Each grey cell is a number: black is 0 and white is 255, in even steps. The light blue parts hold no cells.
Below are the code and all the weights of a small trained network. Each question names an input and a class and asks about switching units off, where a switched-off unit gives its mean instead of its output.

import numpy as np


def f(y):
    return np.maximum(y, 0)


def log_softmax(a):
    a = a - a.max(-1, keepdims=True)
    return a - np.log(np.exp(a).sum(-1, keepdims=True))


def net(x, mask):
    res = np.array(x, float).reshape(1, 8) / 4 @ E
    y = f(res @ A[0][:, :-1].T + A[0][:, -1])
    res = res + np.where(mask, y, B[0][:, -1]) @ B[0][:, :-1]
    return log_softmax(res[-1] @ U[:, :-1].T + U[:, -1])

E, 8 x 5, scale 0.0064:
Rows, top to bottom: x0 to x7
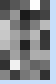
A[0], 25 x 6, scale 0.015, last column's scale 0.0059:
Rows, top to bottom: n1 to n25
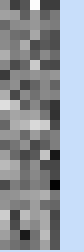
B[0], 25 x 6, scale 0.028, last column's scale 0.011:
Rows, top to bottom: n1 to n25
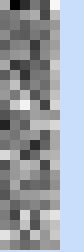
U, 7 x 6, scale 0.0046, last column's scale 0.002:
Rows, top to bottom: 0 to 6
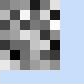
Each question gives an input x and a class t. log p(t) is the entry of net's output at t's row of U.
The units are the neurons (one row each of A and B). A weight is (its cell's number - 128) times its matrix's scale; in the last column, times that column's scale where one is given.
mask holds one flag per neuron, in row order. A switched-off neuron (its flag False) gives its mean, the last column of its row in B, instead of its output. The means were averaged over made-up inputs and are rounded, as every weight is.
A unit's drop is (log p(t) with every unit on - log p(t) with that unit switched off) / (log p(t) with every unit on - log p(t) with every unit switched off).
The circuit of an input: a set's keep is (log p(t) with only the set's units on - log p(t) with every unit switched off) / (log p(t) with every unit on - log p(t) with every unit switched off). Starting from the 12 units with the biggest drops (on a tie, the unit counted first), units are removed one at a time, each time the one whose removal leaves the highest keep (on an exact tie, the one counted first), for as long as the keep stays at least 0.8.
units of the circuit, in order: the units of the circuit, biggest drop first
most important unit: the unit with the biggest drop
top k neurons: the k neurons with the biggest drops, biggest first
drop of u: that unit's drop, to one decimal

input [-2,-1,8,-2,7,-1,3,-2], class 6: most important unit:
n24
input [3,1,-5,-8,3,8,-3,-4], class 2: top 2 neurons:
n22; n8
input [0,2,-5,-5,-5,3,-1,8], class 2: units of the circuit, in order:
n22; n8
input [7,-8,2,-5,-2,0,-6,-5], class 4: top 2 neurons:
n13; n20
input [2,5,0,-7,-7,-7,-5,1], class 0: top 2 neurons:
n15; n24
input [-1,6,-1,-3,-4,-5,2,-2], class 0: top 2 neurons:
n13; n15
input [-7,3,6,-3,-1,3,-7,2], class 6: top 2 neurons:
n24; n16
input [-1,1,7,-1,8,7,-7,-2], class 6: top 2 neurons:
n24; n16
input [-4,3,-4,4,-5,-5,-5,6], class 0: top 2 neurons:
n15; n5
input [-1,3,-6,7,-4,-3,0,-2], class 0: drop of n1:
0.2
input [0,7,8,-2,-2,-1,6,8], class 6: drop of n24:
0.2
